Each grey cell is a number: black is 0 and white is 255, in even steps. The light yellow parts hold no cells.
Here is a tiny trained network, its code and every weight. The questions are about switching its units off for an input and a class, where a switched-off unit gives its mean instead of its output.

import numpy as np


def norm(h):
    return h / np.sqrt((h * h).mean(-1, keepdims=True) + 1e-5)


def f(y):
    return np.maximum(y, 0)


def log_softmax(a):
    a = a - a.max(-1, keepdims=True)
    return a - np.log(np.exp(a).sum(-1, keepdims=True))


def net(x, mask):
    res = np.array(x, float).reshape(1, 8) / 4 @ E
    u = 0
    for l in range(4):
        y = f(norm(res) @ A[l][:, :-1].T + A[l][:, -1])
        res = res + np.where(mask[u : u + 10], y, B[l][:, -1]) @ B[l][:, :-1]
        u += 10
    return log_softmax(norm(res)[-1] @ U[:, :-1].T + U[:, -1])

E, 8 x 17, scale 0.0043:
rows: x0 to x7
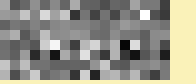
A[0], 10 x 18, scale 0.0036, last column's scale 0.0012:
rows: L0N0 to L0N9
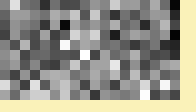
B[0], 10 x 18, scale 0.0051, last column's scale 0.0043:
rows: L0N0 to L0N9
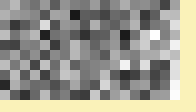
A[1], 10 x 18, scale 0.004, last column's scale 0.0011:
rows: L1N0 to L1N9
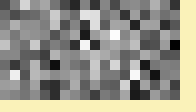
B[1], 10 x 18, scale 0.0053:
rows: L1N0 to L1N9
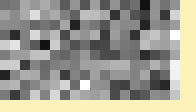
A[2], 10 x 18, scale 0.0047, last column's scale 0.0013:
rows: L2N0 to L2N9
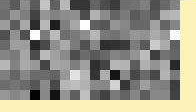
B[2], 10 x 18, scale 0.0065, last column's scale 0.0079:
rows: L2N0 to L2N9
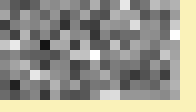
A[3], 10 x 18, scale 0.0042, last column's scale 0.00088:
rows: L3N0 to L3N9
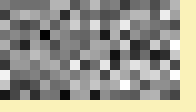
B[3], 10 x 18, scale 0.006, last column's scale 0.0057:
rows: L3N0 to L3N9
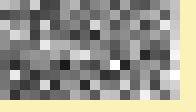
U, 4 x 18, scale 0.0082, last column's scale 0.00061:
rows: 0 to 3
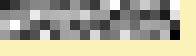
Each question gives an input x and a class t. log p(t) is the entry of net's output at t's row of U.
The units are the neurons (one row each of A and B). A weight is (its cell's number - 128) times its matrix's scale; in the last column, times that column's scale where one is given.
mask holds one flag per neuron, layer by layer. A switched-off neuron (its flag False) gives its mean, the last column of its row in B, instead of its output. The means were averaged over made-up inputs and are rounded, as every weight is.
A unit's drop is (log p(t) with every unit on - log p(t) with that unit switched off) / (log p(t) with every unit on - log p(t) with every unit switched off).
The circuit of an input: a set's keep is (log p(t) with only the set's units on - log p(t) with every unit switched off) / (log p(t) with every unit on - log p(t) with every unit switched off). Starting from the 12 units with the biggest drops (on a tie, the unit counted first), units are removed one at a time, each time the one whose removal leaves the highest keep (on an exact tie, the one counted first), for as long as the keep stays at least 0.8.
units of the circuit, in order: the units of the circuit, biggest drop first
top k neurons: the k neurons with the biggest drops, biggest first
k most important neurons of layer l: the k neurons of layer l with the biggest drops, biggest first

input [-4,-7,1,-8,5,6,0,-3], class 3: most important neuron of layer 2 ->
[L2N3]
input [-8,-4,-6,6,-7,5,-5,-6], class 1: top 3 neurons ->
[L1N9; L2N7; L1N8]
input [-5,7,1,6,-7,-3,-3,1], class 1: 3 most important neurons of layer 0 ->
[L0N6; L0N8; L0N2]
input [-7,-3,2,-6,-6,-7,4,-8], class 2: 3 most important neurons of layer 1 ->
[L1N7; L1N8; L1N2]
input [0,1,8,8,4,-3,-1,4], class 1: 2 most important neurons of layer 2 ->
[L2N2; L2N3]
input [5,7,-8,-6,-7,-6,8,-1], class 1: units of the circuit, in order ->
[L1N8; L3N5]
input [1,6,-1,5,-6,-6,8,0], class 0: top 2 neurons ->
[L0N8; L3N6]
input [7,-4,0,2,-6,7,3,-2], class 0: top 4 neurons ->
[L2N2; L0N4; L0N7; L1N1]
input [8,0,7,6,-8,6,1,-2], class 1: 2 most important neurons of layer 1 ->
[L1N9; L1N8]
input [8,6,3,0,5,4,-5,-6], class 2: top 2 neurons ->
[L2N4; L0N6]
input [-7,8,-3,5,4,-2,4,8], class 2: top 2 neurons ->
[L1N4; L0N2]
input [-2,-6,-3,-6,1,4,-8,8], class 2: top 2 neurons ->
[L1N4; L2N6]
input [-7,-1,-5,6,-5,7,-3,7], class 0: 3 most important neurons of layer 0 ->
[L0N4; L0N1; L0N3]
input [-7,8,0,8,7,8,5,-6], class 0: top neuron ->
[L0N4]
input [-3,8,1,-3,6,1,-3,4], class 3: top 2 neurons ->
[L0N9; L2N0]
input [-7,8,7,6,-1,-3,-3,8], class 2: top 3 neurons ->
[L1N4; L2N6; L0N2]
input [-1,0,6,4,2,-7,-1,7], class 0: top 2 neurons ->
[L0N8; L1N7]
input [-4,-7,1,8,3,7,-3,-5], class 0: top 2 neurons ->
[L2N2; L0N9]
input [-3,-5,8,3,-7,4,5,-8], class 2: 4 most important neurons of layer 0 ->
[L0N3; L0N1; L0N7; L0N8]
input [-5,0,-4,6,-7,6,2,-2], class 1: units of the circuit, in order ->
[L1N8]
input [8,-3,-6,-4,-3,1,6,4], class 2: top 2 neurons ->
[L1N4; L0N7]
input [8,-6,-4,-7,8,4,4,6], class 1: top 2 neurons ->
[L1N1; L0N7]
